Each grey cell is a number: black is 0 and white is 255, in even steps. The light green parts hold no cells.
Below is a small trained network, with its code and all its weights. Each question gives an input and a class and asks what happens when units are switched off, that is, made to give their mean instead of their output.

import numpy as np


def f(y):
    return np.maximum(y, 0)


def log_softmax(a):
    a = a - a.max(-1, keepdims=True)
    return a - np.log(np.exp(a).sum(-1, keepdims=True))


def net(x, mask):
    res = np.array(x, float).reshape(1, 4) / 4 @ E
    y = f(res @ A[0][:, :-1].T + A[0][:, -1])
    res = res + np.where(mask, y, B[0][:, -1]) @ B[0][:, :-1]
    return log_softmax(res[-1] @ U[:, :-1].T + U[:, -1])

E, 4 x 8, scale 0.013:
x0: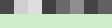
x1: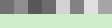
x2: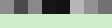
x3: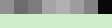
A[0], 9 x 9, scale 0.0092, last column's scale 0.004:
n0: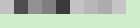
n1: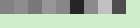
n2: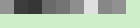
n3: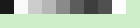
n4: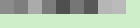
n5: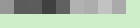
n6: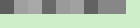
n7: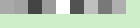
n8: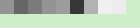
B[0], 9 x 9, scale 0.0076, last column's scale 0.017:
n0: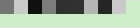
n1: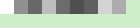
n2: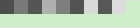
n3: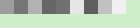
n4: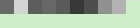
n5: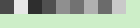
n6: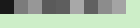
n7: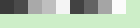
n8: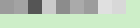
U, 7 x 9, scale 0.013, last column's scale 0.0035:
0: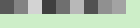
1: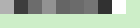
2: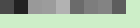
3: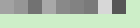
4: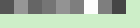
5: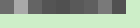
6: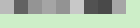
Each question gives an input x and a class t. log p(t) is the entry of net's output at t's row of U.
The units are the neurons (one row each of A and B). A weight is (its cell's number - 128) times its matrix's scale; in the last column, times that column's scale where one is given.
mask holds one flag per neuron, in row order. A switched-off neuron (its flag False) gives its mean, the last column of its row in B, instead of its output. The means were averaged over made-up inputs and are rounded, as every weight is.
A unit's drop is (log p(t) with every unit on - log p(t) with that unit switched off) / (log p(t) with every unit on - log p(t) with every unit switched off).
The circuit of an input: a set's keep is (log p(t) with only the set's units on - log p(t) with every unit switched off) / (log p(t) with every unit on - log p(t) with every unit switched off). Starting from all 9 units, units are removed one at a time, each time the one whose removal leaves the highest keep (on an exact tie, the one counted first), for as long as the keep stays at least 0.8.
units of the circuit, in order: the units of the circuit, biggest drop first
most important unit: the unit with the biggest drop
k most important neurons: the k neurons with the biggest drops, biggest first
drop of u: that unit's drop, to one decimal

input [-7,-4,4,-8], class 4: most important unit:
n2
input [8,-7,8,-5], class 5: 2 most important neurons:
n4; n0
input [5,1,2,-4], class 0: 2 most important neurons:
n0; n2
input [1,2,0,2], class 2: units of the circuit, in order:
n0; n8
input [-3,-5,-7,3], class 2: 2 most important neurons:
n7; n8
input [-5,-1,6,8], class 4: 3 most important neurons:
n2; n1; n0
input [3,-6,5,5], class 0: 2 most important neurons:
n2; n5
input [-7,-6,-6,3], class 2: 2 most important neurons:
n7; n3
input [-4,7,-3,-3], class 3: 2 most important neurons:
n8; n1
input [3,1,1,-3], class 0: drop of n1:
0.1
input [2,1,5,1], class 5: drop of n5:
-0.1
